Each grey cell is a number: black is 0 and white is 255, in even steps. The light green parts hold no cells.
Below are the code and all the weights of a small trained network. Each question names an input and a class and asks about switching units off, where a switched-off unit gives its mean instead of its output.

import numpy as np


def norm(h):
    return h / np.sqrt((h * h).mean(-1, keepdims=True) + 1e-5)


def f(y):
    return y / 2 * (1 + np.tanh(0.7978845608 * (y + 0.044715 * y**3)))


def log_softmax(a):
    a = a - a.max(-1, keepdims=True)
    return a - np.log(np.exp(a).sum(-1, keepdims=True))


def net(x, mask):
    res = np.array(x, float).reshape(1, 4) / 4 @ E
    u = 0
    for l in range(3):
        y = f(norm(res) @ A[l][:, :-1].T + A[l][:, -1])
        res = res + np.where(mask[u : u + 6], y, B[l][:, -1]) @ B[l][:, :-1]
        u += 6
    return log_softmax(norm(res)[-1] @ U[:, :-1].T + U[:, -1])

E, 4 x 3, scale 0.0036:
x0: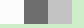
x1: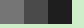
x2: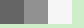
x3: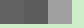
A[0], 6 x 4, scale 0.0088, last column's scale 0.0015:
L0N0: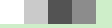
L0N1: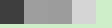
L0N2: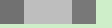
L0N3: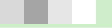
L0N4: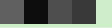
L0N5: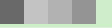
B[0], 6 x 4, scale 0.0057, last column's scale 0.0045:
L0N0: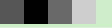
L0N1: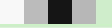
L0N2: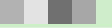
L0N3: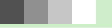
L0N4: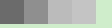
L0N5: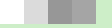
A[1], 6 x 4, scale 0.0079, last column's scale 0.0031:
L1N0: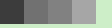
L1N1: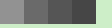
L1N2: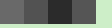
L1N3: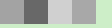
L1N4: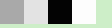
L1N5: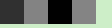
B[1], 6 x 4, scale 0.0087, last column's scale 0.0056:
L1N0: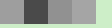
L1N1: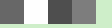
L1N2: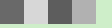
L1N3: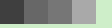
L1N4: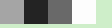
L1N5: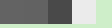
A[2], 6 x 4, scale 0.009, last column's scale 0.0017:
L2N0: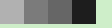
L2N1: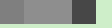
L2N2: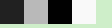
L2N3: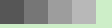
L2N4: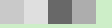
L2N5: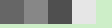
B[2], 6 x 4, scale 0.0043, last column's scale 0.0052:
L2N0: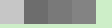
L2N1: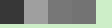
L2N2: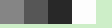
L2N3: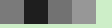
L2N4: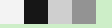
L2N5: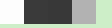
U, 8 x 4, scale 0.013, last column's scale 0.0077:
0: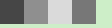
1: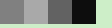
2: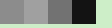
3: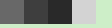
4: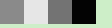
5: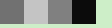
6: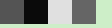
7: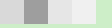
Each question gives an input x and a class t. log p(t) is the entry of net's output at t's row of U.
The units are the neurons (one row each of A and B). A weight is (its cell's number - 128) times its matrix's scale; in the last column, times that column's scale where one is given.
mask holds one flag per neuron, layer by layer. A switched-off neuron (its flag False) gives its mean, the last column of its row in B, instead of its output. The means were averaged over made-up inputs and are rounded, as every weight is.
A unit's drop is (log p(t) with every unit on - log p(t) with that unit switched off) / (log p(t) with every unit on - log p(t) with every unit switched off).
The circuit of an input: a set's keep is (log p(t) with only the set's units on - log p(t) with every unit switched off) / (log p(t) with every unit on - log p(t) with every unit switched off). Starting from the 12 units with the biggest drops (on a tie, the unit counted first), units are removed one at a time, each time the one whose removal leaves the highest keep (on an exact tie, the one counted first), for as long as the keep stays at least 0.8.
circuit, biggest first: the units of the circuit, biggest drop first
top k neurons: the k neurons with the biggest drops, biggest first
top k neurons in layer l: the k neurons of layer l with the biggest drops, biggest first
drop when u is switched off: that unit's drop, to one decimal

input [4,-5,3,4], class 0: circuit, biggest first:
L1N3, L1N4
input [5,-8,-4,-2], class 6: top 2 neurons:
L0N0, L1N3
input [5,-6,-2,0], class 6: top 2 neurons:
L0N0, L1N3
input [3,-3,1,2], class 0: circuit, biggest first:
L0N3, L1N4
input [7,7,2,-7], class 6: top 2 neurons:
L0N1, L1N5
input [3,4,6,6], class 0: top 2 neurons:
L1N4, L0N0
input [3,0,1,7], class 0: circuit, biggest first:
L1N4, L0N0, L0N3
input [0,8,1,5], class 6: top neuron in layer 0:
L0N4
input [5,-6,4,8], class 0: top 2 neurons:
L0N3, L1N3
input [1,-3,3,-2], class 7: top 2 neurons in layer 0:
L0N5, L0N2
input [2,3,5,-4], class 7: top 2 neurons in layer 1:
L1N5, L1N4
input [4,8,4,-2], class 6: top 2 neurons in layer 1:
L1N5, L1N4
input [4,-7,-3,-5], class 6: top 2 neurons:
L0N0, L1N3
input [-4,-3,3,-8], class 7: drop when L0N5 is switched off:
0.1
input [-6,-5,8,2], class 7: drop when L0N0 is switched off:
0.0
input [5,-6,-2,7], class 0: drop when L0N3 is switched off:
0.1
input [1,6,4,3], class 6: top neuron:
L0N4
